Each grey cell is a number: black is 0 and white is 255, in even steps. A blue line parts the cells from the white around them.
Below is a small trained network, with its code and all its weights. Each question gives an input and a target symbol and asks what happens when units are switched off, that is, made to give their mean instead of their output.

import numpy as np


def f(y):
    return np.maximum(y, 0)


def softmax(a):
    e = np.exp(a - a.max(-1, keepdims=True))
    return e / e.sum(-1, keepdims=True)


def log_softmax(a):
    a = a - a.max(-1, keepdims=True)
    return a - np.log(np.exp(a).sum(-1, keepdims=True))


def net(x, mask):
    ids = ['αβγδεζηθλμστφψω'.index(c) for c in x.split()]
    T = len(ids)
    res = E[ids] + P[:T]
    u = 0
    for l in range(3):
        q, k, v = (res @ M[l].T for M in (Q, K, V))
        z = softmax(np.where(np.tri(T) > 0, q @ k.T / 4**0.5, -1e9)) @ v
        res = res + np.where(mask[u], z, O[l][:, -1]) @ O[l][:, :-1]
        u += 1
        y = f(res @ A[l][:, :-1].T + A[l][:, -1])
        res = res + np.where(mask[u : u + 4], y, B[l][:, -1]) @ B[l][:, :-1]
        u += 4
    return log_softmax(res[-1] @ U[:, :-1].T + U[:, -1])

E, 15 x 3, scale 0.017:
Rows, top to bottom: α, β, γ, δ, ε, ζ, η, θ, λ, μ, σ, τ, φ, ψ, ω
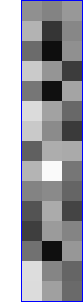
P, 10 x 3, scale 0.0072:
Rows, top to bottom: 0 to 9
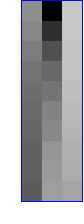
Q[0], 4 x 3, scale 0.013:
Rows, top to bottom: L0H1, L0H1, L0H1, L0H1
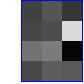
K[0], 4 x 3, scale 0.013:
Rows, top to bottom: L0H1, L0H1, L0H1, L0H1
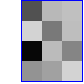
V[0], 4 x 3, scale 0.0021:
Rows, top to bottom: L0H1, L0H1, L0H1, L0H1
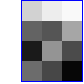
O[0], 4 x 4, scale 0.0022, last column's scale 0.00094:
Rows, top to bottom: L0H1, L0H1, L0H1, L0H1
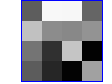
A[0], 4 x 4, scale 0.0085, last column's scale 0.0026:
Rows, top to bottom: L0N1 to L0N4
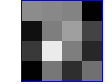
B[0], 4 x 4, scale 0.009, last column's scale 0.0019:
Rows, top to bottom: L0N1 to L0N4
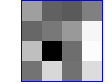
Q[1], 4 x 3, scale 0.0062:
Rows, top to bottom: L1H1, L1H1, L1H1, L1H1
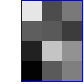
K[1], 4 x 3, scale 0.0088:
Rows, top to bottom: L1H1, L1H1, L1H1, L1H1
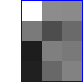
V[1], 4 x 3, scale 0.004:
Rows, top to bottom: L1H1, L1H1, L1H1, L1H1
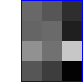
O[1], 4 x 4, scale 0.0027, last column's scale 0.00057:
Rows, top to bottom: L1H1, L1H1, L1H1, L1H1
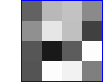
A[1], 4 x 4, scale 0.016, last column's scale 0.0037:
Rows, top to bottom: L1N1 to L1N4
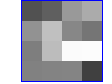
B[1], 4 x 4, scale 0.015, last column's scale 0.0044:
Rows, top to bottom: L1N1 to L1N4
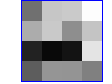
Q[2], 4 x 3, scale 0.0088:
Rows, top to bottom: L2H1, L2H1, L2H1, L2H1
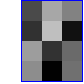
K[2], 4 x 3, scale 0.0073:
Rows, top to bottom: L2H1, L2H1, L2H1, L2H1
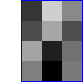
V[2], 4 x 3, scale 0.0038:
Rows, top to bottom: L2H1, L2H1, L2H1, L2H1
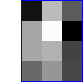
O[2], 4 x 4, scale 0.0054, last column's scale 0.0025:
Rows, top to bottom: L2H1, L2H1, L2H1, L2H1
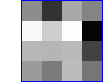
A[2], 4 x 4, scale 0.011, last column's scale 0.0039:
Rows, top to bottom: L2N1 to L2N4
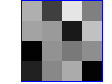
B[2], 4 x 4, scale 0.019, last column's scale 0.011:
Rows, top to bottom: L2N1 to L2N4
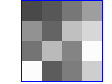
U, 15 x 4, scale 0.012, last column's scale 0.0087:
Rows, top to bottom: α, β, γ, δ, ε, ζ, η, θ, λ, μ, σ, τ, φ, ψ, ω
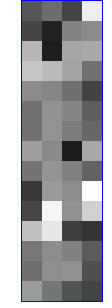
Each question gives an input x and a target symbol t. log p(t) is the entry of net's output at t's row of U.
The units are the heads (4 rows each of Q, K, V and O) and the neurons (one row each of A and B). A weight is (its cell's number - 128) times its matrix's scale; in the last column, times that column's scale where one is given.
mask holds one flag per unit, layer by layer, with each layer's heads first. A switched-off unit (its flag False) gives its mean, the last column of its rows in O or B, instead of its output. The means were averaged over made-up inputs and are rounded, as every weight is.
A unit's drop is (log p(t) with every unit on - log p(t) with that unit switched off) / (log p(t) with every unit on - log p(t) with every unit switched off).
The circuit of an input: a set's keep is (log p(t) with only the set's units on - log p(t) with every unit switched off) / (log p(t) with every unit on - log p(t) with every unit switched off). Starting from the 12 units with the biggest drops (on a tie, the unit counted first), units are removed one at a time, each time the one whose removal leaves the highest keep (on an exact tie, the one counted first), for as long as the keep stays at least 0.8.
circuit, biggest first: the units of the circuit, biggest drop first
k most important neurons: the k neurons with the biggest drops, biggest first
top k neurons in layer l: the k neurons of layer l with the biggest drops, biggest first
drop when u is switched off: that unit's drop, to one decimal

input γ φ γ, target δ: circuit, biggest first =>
[L2N4, L2H1, L2N3, L1N1]
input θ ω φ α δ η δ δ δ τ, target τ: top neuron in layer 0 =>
[L0N4]
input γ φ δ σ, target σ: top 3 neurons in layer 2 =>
[L2N4, L2N2, L2N1]
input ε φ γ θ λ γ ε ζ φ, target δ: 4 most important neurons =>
[L2N4, L2N3, L1N1, L0N3]
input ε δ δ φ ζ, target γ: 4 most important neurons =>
[L2N3, L2N2, L1N1, L1N3]
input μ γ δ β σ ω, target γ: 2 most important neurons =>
[L2N3, L2N2]
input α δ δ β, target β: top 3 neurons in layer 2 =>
[L2N4, L2N3, L2N1]
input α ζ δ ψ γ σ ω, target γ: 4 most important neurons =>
[L2N3, L1N1, L2N2, L1N3]
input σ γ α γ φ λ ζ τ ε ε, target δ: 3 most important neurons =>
[L2N4, L2N3, L1N1]
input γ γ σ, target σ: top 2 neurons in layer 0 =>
[L0N4, L0N2]
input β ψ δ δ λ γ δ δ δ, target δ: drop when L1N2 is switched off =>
0.4
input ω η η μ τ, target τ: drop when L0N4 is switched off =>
0.1
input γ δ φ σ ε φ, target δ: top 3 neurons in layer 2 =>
[L2N4, L2N3, L2N2]
